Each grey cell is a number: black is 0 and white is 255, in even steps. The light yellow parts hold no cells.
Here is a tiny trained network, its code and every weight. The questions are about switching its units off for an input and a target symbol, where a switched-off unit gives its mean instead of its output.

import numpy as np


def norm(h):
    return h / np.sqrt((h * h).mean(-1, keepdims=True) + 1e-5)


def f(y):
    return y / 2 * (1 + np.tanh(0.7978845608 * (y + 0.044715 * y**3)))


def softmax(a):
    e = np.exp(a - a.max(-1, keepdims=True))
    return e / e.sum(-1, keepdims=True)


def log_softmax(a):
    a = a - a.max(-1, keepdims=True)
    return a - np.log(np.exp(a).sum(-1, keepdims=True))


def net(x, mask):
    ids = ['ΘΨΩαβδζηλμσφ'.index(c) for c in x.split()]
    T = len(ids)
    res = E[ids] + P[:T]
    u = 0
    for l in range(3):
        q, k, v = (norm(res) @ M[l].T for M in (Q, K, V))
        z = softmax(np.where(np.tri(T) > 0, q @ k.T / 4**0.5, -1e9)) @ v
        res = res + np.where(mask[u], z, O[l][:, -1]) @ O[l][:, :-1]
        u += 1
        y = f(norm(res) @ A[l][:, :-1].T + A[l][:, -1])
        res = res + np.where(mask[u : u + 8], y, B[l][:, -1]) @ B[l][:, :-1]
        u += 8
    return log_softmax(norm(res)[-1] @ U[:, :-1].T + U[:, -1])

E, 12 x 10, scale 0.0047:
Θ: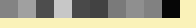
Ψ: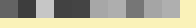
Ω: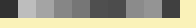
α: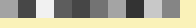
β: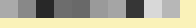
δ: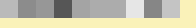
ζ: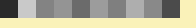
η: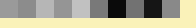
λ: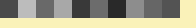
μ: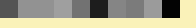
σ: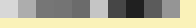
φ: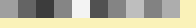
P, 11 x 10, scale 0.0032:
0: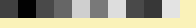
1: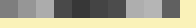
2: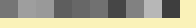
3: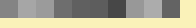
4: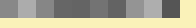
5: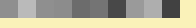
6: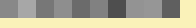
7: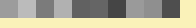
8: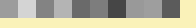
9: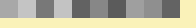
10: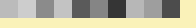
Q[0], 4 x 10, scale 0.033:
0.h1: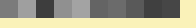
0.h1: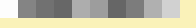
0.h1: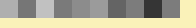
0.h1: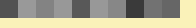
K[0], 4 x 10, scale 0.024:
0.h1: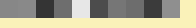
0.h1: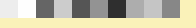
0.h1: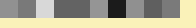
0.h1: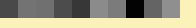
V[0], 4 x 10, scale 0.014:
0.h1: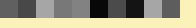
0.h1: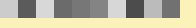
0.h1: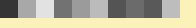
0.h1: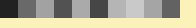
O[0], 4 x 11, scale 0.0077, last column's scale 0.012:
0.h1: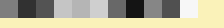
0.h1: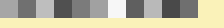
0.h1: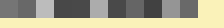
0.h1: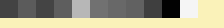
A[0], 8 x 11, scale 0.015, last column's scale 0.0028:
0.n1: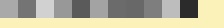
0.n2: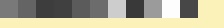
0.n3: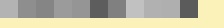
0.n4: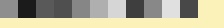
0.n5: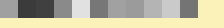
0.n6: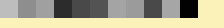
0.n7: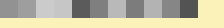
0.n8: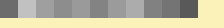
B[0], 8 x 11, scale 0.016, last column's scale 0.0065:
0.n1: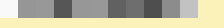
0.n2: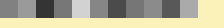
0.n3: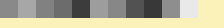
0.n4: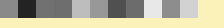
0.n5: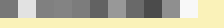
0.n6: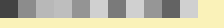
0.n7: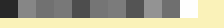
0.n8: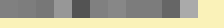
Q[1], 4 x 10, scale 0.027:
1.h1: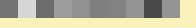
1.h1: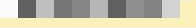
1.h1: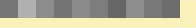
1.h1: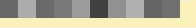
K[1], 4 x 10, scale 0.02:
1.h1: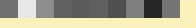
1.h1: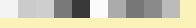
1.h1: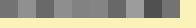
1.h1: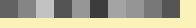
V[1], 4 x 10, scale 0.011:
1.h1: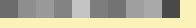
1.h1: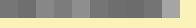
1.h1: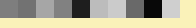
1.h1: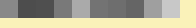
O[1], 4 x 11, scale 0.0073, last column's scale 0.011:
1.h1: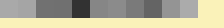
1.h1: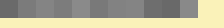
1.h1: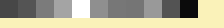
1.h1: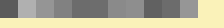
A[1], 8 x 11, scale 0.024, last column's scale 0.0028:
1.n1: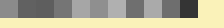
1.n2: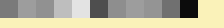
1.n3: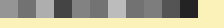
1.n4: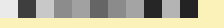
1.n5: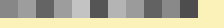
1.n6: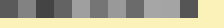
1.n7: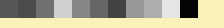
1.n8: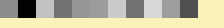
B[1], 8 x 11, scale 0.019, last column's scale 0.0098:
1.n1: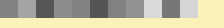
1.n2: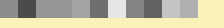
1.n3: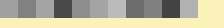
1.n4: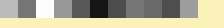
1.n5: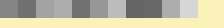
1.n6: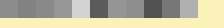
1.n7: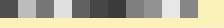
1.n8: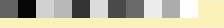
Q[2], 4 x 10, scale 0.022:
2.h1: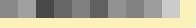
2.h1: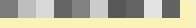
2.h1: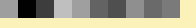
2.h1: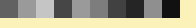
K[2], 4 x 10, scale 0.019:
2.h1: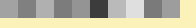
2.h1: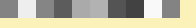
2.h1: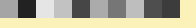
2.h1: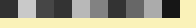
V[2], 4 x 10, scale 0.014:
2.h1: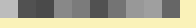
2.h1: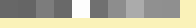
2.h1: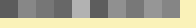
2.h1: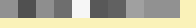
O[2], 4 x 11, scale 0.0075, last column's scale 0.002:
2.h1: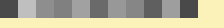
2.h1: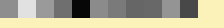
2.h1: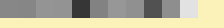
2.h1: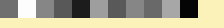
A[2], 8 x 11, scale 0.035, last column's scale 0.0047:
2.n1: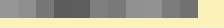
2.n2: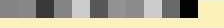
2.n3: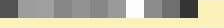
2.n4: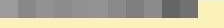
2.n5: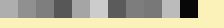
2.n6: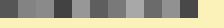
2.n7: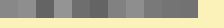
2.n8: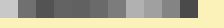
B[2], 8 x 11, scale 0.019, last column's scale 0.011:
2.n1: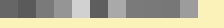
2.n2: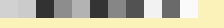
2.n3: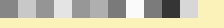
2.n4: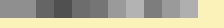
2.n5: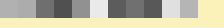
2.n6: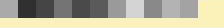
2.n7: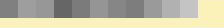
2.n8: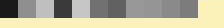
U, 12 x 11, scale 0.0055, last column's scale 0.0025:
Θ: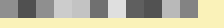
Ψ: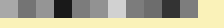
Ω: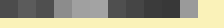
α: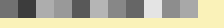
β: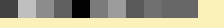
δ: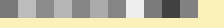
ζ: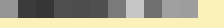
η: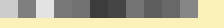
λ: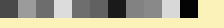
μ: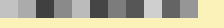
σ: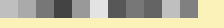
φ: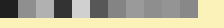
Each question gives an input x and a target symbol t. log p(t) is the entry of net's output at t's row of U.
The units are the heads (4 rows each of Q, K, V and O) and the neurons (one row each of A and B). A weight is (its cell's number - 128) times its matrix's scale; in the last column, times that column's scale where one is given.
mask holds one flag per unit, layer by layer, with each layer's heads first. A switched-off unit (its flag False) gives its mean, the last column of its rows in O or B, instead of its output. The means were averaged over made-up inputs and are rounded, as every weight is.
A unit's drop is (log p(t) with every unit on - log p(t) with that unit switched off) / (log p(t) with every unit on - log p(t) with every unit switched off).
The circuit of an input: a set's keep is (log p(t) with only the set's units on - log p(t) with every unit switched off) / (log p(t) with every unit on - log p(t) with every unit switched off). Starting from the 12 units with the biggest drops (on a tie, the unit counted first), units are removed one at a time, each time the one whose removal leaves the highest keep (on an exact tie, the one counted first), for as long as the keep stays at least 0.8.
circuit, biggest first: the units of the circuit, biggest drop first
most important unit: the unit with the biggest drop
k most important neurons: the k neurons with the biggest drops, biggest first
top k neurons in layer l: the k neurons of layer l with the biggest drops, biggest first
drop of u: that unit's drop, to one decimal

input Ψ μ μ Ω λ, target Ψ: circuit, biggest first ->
(0.h1, 1.n3)
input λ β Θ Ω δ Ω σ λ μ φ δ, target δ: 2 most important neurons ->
(2.n3, 0.n6)
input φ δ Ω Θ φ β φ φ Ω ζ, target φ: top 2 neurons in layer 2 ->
(2.n8, 2.n1)
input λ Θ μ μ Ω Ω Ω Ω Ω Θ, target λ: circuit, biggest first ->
(0.h1)
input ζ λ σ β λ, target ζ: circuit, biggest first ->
(0.h1, 2.n6, 1.n8)
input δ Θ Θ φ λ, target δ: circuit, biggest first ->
(0.h1, 2.n3)
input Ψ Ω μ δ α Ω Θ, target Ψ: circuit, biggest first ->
(0.h1, 1.n3)
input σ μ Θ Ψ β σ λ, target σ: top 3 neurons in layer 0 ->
(0.n1, 0.n7, 0.n2)
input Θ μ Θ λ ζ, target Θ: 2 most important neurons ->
(0.n5, 1.n5)
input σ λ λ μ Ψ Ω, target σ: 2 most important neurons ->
(0.n1, 0.n7)
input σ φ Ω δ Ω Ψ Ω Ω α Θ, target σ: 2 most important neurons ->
(0.n1, 0.n7)
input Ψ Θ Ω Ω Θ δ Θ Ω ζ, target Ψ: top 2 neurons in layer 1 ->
(1.n3, 1.n8)
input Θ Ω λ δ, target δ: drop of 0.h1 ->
1.7
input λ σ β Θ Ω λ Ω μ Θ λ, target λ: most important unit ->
0.h1
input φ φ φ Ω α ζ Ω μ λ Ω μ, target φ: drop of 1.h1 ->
0.8
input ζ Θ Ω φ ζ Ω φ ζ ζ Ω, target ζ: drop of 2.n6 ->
0.3
